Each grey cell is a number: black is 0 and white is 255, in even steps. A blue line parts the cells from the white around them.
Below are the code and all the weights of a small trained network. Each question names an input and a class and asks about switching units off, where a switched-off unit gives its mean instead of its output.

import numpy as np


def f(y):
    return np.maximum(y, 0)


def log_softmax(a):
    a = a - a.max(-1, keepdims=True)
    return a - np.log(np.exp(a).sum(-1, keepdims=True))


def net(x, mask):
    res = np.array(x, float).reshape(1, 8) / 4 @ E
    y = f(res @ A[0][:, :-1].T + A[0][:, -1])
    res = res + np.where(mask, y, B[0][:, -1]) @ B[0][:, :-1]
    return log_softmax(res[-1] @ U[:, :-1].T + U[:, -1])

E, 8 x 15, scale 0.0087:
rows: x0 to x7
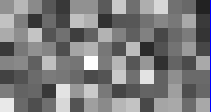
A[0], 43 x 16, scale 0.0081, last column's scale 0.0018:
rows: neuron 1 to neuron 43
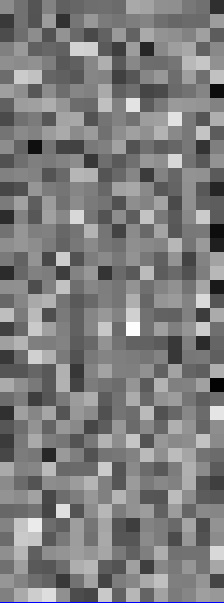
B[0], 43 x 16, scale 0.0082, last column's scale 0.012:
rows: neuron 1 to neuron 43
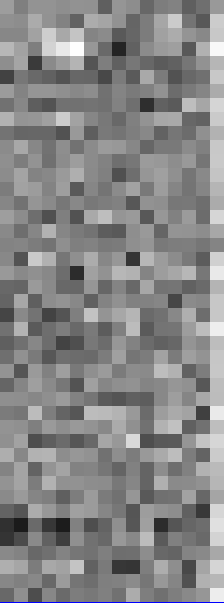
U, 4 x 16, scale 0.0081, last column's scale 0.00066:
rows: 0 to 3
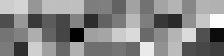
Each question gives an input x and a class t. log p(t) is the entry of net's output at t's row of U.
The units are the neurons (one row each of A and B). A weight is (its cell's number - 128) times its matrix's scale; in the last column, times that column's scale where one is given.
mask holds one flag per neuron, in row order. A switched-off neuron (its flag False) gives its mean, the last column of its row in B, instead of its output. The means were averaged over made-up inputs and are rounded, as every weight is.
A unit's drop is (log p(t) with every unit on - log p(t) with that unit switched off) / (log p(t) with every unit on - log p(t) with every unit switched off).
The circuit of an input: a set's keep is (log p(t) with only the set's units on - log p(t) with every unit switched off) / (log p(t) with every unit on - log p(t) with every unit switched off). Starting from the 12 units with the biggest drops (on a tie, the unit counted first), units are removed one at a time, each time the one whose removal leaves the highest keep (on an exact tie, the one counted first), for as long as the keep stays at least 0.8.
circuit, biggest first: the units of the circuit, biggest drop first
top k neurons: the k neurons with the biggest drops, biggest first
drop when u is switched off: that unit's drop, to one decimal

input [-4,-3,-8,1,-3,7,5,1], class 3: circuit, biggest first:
(neuron 37)
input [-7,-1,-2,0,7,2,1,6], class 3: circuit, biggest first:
(neuron 37; neuron 21)
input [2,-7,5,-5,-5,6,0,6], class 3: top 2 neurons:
(neuron 37; neuron 19)
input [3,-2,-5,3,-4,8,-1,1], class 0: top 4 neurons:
(neuron 9; neuron 3; neuron 38; neuron 23)
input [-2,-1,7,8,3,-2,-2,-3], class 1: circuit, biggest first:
(neuron 38; neuron 5)
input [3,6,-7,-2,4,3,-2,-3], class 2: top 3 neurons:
(neuron 20; neuron 30; neuron 16)
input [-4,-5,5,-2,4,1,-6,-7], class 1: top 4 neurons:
(neuron 5; neuron 38; neuron 43; neuron 34)
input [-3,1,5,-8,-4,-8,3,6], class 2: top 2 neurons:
(neuron 4; neuron 28)
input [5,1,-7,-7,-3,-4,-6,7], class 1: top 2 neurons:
(neuron 4; neuron 10)
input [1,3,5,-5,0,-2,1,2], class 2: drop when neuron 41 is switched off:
0.1
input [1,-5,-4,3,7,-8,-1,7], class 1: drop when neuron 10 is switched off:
0.2
